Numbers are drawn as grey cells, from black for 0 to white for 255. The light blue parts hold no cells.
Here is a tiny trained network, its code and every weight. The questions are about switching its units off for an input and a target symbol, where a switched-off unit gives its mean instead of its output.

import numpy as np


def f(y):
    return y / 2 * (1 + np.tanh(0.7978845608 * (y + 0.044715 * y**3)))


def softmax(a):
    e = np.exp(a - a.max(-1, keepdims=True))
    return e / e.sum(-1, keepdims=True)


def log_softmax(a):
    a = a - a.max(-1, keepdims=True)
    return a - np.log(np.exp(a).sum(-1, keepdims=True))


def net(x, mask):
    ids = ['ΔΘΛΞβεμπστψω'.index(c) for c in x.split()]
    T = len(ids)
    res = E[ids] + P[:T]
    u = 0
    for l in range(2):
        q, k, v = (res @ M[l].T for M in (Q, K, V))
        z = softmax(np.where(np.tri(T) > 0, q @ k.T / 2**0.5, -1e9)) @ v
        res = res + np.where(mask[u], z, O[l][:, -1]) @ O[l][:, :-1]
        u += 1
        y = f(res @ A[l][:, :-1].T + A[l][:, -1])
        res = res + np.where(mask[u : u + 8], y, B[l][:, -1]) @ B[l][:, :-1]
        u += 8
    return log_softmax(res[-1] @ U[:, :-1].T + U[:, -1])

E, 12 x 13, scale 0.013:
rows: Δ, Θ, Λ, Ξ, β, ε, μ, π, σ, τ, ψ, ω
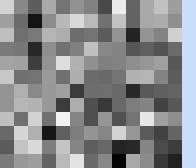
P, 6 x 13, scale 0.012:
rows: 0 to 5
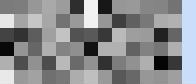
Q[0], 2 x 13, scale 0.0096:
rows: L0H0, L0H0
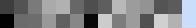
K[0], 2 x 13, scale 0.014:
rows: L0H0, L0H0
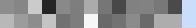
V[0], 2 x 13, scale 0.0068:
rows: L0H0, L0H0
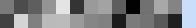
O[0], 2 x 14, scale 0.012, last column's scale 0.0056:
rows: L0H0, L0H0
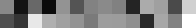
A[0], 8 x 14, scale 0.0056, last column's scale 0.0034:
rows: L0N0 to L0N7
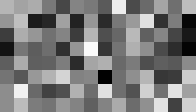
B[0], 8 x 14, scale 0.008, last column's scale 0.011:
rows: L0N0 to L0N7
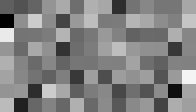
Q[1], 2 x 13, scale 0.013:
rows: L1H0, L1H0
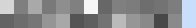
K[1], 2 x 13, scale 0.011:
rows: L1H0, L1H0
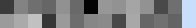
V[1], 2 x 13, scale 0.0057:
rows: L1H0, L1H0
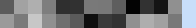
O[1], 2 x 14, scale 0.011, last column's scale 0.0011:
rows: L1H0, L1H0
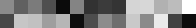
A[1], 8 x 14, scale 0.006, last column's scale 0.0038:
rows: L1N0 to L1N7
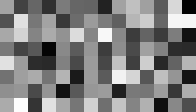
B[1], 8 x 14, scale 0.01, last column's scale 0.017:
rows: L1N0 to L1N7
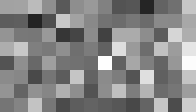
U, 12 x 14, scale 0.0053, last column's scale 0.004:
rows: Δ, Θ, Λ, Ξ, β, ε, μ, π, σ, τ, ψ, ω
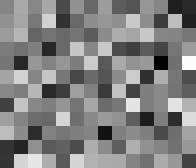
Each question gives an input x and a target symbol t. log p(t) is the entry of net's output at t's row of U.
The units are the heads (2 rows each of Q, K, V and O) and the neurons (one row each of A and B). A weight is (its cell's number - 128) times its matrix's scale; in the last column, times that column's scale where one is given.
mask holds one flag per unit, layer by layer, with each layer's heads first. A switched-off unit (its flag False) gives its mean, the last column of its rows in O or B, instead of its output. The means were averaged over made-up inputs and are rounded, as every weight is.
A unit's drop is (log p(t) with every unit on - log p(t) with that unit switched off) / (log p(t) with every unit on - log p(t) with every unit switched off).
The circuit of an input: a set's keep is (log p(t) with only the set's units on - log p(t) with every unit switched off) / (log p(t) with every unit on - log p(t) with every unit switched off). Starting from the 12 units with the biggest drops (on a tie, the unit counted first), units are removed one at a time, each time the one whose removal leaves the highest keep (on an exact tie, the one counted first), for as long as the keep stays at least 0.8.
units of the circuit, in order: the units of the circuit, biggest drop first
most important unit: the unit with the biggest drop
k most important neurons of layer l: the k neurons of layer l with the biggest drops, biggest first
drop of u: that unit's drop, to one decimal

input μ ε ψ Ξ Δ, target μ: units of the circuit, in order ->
[L0H0; L1N4]
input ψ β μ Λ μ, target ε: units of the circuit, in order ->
[L1N3; L1H0; L1N0; L1N5]
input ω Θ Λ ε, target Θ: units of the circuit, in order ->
[L1N2; L1H0; L0H0; L1N4]
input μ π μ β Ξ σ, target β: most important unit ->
L1H0
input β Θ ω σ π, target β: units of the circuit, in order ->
[L0H0; L1N3; L1N7; L1N4]
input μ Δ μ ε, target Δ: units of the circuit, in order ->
[L0H0; L0N6; L1N7]
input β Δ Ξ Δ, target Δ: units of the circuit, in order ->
[L0H0; L0N6; L1N7]
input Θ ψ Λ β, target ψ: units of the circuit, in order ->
[L1H0; L0H0]
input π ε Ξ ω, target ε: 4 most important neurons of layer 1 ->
[L1N2; L1N5; L1N7; L1N4]
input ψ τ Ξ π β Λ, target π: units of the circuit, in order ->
[L0H0; L1H0; L1N1]
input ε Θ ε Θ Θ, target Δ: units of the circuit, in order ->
[L0H0; L1N7; L1H0; L1N3]
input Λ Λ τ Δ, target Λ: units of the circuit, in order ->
[L0H0; L1N3]
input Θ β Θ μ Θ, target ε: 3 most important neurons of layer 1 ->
[L1N3; L1N0; L1N5]
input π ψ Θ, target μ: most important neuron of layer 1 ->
[L1N4]
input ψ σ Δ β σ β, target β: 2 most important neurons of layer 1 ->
[L1N2; L1N3]
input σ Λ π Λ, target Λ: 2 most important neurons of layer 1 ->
[L1N3; L1N0]
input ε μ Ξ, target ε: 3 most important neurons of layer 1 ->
[L1N3; L1N0; L1N5]
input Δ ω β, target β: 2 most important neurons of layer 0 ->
[L0N5; L0N6]
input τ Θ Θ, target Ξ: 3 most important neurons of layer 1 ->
[L1N1; L1N0; L1N3]
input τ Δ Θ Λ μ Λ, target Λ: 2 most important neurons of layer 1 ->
[L1N3; L1N6]
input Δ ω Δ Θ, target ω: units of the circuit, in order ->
[L0H0]
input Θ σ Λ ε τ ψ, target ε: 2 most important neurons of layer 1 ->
[L1N2; L1N5]
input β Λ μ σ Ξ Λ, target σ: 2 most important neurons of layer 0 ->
[L0N5; L0N1]
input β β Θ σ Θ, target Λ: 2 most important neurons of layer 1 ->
[L1N5; L1N3]
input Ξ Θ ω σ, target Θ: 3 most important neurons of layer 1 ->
[L1N2; L1N4; L1N1]
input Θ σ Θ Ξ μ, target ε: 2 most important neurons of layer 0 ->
[L0N1; L0N5]
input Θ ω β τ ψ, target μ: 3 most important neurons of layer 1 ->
[L1N4; L1N5; L1N0]
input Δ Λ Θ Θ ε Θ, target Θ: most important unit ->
L1N2
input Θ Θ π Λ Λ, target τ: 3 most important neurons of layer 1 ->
[L1N4; L1N1; L1N5]
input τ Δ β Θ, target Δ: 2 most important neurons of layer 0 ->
[L0N6; L0N1]
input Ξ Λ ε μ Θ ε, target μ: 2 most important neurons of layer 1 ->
[L1N4; L1N0]
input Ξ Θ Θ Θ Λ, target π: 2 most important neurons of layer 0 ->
[L0N1; L0N5]
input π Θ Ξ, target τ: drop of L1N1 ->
0.4
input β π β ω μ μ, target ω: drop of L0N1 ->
-0.1
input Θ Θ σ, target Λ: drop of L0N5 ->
0.2
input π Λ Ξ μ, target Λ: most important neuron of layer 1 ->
[L1N3]
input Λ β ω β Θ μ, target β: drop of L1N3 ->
0.2
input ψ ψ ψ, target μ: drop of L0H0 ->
0.8
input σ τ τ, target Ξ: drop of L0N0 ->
0.0
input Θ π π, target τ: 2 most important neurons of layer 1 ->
[L1N1; L1N4]
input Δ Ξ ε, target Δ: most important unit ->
L0N5
